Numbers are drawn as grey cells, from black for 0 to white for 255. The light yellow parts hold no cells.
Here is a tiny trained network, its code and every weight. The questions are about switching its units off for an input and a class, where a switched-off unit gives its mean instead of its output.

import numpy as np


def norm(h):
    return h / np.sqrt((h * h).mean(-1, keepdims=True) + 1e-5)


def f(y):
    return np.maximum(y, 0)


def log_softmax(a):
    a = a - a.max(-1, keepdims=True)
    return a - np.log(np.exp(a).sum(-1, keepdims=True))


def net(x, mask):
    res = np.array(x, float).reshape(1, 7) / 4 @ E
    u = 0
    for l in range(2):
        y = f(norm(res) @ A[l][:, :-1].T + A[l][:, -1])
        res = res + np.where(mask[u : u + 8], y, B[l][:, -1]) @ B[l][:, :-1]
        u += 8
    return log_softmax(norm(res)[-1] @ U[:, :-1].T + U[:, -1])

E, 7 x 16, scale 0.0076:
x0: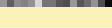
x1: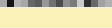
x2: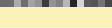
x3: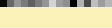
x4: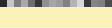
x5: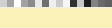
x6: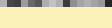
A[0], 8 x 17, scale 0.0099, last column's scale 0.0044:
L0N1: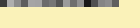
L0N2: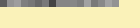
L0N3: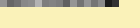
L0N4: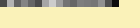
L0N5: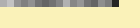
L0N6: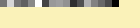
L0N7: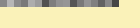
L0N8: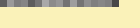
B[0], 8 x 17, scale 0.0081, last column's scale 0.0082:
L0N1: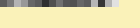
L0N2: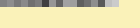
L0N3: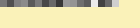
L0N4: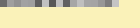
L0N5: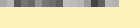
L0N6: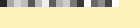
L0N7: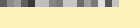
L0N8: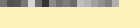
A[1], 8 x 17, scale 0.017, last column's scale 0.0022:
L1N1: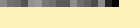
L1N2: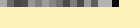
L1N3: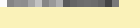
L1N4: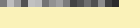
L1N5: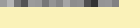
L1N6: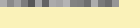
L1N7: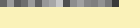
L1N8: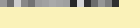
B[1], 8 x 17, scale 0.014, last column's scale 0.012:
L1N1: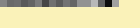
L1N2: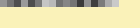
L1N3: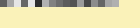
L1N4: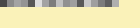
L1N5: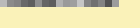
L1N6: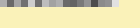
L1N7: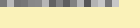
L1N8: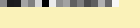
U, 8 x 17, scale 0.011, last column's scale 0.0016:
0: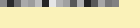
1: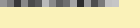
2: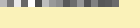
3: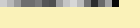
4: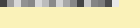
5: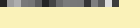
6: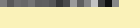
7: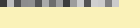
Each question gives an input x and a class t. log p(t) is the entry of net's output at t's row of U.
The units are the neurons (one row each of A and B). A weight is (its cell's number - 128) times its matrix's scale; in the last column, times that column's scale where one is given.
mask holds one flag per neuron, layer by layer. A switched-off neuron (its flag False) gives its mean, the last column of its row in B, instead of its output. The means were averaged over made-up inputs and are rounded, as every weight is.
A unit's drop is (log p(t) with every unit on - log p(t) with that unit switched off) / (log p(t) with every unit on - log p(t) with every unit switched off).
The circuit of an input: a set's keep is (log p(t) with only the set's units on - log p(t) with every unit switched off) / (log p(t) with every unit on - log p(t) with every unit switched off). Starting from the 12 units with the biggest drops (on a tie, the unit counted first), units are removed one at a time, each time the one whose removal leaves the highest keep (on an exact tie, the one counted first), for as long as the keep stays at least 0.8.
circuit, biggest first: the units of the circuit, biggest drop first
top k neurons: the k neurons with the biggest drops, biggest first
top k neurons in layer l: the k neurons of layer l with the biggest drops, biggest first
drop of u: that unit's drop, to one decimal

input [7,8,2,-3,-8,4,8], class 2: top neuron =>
[L1N3]
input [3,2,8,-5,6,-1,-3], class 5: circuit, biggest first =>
[L0N1; L1N8]
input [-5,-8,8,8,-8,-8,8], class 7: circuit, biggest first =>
[L1N7; L0N4]
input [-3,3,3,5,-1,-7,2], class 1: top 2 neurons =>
[L1N2; L0N6]
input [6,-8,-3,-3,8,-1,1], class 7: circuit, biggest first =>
[L0N4; L1N7]
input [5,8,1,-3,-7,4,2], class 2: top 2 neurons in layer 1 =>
[L1N3; L1N6]
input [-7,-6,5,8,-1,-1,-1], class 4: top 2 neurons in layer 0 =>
[L0N6; L0N7]
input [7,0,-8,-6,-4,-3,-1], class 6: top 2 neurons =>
[L1N1; L0N3]
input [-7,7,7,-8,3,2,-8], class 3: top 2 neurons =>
[L0N5; L1N5]
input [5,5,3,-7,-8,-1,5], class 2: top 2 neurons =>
[L1N3; L1N8]
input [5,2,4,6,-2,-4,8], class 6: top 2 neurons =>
[L0N3; L1N8]
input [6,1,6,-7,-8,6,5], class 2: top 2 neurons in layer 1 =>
[L1N3; L1N6]
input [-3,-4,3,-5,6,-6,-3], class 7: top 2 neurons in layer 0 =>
[L0N3; L0N1]
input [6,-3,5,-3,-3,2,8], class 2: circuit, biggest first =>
[L1N3]
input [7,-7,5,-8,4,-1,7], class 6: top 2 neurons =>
[L0N3; L1N1]
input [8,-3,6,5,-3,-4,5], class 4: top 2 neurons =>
[L0N6; L1N8]
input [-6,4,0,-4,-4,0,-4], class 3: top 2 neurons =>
[L1N5; L1N8]
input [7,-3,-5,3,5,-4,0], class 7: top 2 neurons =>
[L0N4; L1N7]
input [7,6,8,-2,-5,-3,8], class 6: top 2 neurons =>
[L1N1; L0N3]
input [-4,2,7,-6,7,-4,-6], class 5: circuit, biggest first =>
[L0N1]
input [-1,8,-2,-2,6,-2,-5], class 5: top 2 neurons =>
[L1N8; L0N1]
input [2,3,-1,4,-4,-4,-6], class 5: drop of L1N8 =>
0.2
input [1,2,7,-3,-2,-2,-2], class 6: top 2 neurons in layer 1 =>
[L1N8; L1N3]
